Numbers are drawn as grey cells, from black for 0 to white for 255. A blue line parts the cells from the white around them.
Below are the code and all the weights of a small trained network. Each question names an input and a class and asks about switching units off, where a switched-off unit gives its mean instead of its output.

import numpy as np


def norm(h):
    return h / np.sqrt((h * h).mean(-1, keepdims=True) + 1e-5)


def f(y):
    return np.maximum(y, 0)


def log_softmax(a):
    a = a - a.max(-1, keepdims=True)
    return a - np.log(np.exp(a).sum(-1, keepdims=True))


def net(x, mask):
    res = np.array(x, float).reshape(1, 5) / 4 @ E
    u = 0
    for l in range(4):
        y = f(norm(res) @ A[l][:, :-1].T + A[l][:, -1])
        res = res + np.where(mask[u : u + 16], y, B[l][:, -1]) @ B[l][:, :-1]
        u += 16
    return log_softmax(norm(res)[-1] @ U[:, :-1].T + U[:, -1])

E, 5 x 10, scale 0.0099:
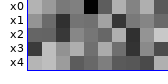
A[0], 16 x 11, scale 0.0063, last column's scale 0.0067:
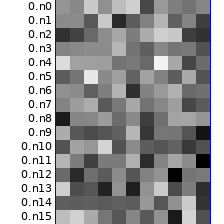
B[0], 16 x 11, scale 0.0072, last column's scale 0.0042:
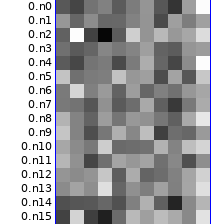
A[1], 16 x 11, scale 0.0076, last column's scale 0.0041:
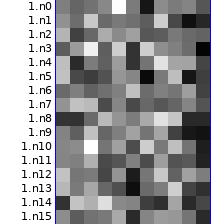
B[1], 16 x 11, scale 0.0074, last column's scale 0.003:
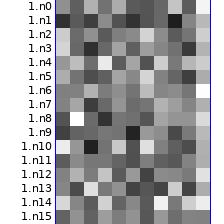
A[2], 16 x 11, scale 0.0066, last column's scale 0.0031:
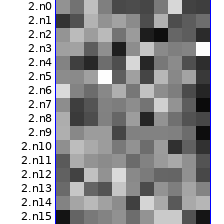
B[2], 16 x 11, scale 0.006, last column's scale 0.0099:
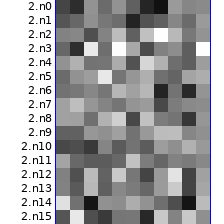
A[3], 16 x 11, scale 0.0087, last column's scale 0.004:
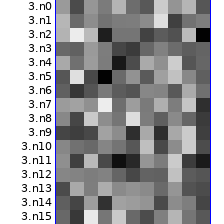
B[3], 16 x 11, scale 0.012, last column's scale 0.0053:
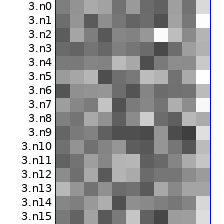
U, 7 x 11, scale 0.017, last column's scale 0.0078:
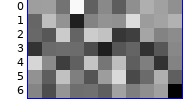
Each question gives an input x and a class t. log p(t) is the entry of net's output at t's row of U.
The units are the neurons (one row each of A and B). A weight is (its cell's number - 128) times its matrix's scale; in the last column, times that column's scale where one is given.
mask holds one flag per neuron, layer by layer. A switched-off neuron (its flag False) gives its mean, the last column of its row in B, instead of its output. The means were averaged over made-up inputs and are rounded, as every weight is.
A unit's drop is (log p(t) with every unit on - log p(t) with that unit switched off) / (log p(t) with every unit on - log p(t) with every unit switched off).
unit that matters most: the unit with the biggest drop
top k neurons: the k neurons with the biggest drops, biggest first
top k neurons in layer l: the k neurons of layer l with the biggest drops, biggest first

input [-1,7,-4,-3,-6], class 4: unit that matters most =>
0.n9
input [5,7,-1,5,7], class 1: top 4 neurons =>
(0.n15 2.n14 3.n5 0.n5)
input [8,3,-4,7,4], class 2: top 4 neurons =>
(1.n13 2.n0 0.n13 0.n12)
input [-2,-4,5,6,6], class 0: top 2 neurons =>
(0.n2 1.n14)
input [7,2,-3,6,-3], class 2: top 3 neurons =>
(1.n13 2.n0 0.n13)
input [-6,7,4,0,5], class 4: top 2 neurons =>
(2.n3 0.n11)
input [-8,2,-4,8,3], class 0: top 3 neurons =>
(1.n14 2.n3 0.n10)
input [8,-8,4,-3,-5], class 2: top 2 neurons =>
(1.n13 3.n11)
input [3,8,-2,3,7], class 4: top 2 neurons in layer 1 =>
(1.n5 1.n8)
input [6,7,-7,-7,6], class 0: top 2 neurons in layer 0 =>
(0.n13 0.n2)
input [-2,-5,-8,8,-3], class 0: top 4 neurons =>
(1.n14 0.n10 2.n5 3.n7)
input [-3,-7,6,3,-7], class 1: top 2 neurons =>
(0.n2 1.n8)
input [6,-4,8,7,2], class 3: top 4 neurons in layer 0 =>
(0.n14 0.n13 0.n12 0.n6)
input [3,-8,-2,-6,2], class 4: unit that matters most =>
1.n10
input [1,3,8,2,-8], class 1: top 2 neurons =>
(0.n2 3.n5)
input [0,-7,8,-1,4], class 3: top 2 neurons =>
(0.n14 3.n9)
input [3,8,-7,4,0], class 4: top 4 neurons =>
(0.n9 1.n5 0.n11 2.n8)
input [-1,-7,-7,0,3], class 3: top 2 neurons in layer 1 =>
(1.n1 1.n9)
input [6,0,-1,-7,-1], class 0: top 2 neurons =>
(1.n4 0.n13)
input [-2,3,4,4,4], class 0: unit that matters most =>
0.n2
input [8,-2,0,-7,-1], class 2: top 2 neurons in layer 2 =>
(2.n0 2.n3)
